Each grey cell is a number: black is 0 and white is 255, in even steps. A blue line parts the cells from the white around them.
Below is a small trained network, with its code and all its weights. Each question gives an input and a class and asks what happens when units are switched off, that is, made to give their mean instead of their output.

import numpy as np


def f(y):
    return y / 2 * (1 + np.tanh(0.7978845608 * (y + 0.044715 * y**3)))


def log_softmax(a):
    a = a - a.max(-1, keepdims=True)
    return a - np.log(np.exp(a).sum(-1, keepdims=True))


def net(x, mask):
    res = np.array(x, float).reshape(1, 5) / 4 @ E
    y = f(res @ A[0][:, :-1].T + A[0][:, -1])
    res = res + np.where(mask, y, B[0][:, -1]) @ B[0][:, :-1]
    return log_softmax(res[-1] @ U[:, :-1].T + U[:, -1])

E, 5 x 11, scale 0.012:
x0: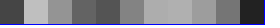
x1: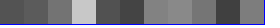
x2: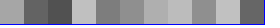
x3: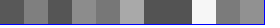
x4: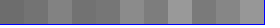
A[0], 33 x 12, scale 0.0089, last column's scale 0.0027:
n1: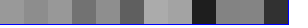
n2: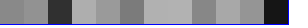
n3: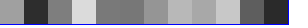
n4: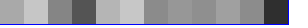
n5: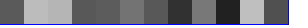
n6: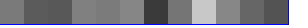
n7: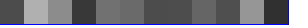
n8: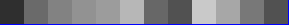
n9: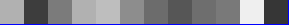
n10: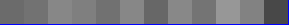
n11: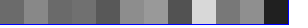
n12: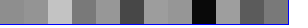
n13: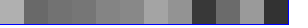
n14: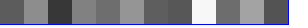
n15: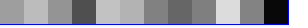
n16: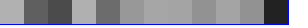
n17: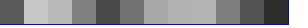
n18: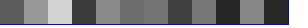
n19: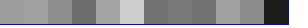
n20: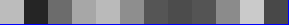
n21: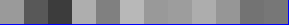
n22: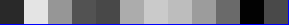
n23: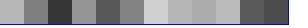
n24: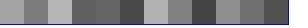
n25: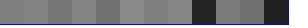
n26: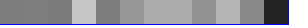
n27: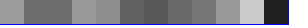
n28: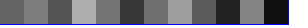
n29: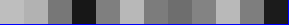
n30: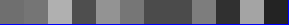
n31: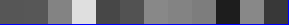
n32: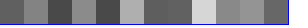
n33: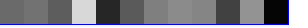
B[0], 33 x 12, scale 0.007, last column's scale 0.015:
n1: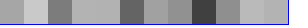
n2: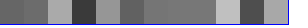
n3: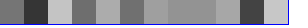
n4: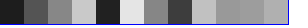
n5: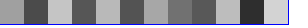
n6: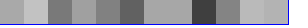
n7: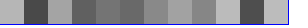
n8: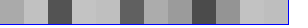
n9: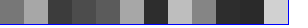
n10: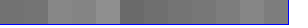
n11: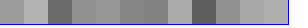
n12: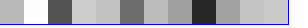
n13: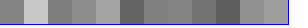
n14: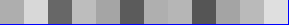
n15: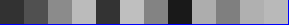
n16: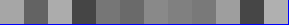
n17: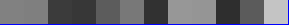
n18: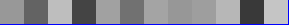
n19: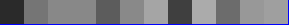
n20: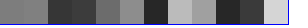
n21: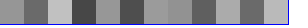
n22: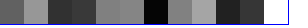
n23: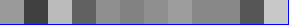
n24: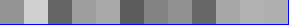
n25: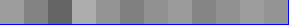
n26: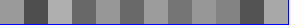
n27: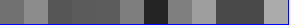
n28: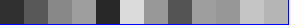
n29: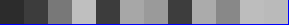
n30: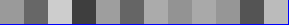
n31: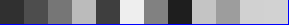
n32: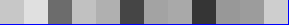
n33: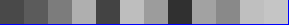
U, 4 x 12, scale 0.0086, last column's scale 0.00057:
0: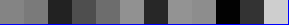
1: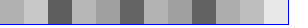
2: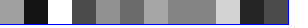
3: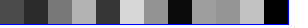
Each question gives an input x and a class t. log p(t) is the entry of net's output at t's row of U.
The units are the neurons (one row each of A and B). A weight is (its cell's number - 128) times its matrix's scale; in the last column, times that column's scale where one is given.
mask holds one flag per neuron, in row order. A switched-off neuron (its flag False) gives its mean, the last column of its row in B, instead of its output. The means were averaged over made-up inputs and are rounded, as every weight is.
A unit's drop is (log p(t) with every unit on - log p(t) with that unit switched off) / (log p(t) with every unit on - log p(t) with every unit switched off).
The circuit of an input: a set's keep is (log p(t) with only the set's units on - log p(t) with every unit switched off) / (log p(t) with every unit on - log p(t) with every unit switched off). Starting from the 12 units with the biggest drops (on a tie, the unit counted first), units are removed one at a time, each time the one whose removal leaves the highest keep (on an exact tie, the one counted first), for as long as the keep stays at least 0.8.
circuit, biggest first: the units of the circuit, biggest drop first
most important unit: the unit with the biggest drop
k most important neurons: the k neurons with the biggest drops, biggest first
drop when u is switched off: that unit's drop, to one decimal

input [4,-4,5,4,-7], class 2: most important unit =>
n23
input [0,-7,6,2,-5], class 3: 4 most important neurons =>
[n15; n4; n29; n5]
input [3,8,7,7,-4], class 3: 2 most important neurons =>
[n31; n33]
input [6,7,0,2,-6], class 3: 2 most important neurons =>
[n31; n33]
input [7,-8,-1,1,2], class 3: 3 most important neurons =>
[n29; n4; n15]
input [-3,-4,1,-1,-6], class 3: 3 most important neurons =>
[n22; n15; n17]
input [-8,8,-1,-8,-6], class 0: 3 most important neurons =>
[n20; n9; n27]
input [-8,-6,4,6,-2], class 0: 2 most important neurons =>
[n20; n9]
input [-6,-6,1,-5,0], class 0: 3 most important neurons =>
[n20; n9; n31]
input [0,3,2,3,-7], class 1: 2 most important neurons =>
[n15; n4]
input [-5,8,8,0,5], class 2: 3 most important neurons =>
[n3; n16; n21]
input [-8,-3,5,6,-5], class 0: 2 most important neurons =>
[n20; n9]
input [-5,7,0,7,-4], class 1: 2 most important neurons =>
[n14; n32]
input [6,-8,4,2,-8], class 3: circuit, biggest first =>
[n4]
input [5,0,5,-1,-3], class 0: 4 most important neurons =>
[n22; n17; n5; n18]
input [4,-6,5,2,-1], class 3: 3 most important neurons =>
[n4; n15; n29]
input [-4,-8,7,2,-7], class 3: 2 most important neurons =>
[n15; n4]
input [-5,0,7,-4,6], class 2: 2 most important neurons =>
[n22; n3]
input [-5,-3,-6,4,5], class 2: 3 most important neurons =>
[n5; n22; n30]
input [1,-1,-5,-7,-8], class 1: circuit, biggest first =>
[n12]
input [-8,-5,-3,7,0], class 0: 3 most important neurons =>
[n20; n9; n27]
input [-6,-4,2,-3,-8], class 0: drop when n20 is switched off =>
0.0
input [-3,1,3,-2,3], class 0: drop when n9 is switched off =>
0.1
